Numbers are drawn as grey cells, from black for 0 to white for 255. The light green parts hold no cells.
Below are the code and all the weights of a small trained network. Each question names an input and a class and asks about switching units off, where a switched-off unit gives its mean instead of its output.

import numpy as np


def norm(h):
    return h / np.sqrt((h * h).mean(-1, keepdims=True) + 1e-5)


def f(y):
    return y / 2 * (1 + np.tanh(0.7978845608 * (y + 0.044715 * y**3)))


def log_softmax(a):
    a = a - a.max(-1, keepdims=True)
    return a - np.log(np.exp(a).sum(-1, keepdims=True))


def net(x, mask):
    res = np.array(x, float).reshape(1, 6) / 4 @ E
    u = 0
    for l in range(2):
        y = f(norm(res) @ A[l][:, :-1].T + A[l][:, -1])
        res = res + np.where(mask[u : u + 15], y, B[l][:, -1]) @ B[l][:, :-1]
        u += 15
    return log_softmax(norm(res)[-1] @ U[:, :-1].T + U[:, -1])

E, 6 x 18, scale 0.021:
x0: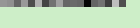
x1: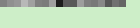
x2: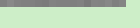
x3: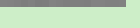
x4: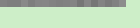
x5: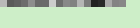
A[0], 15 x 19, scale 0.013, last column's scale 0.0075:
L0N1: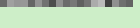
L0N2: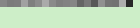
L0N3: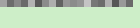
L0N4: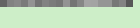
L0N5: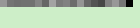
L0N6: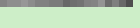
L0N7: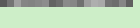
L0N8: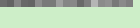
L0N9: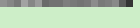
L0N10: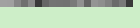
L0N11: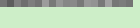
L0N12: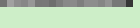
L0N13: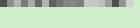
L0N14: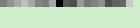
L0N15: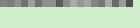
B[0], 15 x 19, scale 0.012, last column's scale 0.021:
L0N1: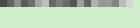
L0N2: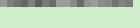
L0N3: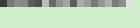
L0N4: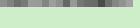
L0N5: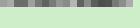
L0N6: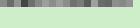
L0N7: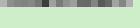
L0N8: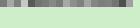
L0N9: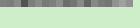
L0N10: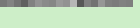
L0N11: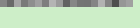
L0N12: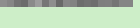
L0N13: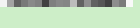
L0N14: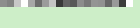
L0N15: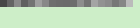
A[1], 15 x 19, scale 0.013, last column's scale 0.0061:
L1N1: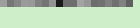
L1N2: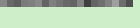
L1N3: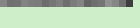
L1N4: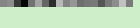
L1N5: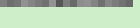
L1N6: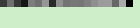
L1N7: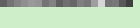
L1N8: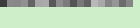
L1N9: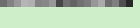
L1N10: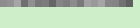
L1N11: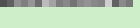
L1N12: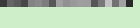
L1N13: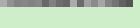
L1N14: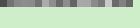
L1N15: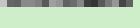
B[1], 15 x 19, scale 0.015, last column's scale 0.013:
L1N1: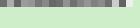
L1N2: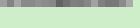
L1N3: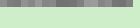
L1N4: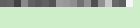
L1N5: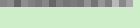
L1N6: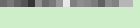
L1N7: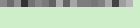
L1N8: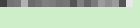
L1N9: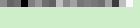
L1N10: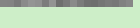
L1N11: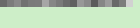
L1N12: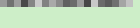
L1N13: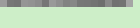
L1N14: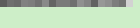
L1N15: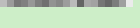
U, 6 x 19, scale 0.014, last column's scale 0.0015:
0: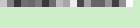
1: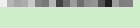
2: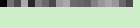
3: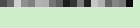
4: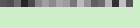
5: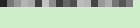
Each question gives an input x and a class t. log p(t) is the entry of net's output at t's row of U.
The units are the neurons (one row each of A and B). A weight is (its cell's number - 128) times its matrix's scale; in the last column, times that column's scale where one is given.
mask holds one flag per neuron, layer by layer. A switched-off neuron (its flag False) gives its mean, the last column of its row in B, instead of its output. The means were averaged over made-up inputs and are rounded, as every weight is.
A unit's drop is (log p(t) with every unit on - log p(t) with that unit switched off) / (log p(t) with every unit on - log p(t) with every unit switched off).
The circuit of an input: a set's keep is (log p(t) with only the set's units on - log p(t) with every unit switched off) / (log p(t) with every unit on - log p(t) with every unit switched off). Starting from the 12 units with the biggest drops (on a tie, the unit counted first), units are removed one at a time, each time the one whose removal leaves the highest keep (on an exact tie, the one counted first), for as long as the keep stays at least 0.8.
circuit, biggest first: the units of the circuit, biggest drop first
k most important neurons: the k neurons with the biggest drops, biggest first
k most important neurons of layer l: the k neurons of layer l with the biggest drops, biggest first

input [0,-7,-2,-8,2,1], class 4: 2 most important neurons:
[L0N13, L0N7]
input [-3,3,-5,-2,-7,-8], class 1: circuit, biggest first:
[L0N13]
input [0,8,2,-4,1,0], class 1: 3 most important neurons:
[L0N3, L0N1, L0N15]
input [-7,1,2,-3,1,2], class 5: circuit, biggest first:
[L0N3, L1N9]
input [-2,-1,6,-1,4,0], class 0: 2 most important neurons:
[L0N13, L0N14]
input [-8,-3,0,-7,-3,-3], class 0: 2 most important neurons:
[L0N13, L0N14]
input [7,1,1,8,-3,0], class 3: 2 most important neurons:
[L0N13, L0N1]
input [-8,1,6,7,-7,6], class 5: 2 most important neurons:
[L1N9, L0N1]
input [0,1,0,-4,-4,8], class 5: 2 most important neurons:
[L0N13, L0N3]
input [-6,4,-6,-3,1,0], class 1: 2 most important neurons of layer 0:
[L0N13, L0N1]
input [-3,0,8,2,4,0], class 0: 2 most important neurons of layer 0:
[L0N13, L0N14]
